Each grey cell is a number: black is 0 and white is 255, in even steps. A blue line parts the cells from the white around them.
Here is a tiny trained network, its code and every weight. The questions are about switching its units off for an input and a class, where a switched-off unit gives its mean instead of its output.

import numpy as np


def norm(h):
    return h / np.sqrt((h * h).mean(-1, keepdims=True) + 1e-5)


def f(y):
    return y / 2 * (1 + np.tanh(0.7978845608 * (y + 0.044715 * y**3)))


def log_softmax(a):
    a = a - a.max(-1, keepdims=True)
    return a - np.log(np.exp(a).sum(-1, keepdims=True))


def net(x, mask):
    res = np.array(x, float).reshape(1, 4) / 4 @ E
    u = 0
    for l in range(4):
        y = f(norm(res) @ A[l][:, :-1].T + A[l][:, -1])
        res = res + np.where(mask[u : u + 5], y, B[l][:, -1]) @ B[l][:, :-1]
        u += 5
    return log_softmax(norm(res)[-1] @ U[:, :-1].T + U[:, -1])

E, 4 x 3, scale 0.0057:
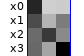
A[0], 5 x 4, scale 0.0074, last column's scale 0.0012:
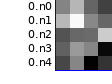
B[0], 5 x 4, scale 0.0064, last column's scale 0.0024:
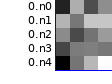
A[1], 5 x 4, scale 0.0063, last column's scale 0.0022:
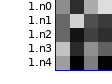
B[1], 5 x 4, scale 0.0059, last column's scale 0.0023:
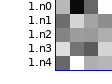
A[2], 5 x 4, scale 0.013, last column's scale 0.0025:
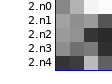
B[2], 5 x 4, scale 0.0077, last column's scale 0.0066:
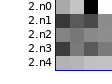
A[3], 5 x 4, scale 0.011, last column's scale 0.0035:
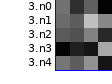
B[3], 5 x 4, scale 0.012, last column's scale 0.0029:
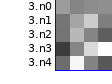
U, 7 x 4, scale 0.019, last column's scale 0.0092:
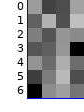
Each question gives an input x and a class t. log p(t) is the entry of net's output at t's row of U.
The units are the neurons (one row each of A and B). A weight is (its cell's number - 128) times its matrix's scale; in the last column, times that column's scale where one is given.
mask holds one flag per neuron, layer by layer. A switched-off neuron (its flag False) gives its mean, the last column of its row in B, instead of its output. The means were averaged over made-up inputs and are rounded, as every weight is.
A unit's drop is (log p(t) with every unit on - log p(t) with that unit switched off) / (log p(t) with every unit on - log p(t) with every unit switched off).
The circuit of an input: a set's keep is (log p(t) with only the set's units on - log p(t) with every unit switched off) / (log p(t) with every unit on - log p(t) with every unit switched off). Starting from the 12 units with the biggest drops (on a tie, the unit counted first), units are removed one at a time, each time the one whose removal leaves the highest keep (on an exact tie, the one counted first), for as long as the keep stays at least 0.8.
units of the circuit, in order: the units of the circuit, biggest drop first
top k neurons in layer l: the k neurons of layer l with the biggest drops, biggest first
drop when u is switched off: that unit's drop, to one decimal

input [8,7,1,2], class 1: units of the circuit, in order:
(2.n0; 3.n3)
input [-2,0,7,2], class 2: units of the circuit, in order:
(2.n0)
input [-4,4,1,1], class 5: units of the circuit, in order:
(2.n0; 0.n4)
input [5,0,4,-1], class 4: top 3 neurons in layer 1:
(1.n4; 1.n1; 1.n2)
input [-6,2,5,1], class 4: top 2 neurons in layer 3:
(3.n3; 3.n0)
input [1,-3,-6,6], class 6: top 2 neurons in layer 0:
(0.n4; 0.n0)
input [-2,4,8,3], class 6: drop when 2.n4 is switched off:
-0.3
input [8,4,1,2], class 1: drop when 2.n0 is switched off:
0.3
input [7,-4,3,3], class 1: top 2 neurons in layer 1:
(1.n0; 1.n1)
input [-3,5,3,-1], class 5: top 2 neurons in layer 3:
(3.n1; 3.n4)
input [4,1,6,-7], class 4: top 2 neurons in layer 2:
(2.n4; 2.n0)
